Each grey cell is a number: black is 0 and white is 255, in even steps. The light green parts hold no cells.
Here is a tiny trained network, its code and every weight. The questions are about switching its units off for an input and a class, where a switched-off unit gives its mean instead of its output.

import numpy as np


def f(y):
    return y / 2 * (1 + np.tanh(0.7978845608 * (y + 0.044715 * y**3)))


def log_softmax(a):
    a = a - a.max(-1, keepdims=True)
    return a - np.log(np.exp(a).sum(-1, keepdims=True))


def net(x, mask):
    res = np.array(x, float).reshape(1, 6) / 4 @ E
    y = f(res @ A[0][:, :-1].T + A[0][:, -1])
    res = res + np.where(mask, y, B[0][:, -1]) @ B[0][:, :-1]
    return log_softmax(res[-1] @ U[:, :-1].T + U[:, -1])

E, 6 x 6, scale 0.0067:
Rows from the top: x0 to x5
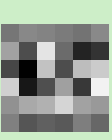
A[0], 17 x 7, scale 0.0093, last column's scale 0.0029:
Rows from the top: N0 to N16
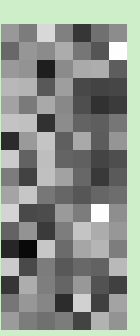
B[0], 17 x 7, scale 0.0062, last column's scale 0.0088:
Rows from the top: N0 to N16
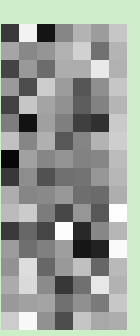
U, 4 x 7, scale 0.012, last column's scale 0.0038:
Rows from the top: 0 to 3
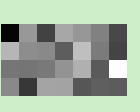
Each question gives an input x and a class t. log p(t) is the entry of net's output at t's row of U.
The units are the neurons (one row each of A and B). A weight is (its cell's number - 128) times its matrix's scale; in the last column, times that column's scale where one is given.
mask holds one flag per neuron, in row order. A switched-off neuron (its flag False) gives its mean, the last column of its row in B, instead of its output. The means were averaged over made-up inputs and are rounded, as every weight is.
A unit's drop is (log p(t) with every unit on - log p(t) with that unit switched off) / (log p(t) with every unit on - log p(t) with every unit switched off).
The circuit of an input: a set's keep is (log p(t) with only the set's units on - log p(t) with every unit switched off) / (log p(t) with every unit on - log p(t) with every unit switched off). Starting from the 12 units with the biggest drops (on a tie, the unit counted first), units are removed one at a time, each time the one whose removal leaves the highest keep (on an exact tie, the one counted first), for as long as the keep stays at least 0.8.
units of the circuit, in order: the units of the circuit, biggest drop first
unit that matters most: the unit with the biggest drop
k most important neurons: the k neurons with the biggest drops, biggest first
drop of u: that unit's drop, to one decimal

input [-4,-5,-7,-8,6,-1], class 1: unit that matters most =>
N14
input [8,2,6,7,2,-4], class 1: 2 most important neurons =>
[N10, N16]
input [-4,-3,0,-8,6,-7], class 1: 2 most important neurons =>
[N6, N14]
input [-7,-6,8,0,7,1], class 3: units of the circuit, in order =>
[N12, N0]
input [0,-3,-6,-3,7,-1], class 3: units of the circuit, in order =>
[N5, N0, N3]
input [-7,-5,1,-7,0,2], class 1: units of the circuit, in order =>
[N6, N14]
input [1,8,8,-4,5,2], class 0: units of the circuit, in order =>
[N0, N8]
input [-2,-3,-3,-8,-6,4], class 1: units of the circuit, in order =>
[N14, N6]
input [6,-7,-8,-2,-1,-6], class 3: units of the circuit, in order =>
[N5, N3]
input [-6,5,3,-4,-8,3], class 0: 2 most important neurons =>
[N7, N8]
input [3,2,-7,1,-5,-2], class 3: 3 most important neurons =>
[N5, N3, N10]
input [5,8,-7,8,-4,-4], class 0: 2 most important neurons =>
[N0, N7]
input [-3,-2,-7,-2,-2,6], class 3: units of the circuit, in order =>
[N5, N3]
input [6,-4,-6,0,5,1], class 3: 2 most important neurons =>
[N5, N0]
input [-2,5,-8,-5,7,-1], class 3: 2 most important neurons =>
[N3, N5]
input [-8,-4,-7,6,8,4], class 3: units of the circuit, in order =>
[N5]
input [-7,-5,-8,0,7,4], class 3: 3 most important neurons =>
[N5, N3, N0]
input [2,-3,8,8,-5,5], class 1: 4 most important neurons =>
[N10, N16, N13, N5]
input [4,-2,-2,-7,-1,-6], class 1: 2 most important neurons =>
[N14, N6]
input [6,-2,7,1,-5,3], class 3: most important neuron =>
[N12]
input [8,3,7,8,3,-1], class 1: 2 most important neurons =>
[N10, N16]
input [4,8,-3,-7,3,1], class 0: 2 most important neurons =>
[N0, N7]
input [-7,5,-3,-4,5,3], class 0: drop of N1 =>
-0.1
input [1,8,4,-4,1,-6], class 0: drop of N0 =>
0.2
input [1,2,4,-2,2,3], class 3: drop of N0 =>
0.2
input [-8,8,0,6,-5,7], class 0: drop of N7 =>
0.1
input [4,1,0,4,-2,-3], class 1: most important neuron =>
[N11]
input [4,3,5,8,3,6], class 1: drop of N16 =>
0.2
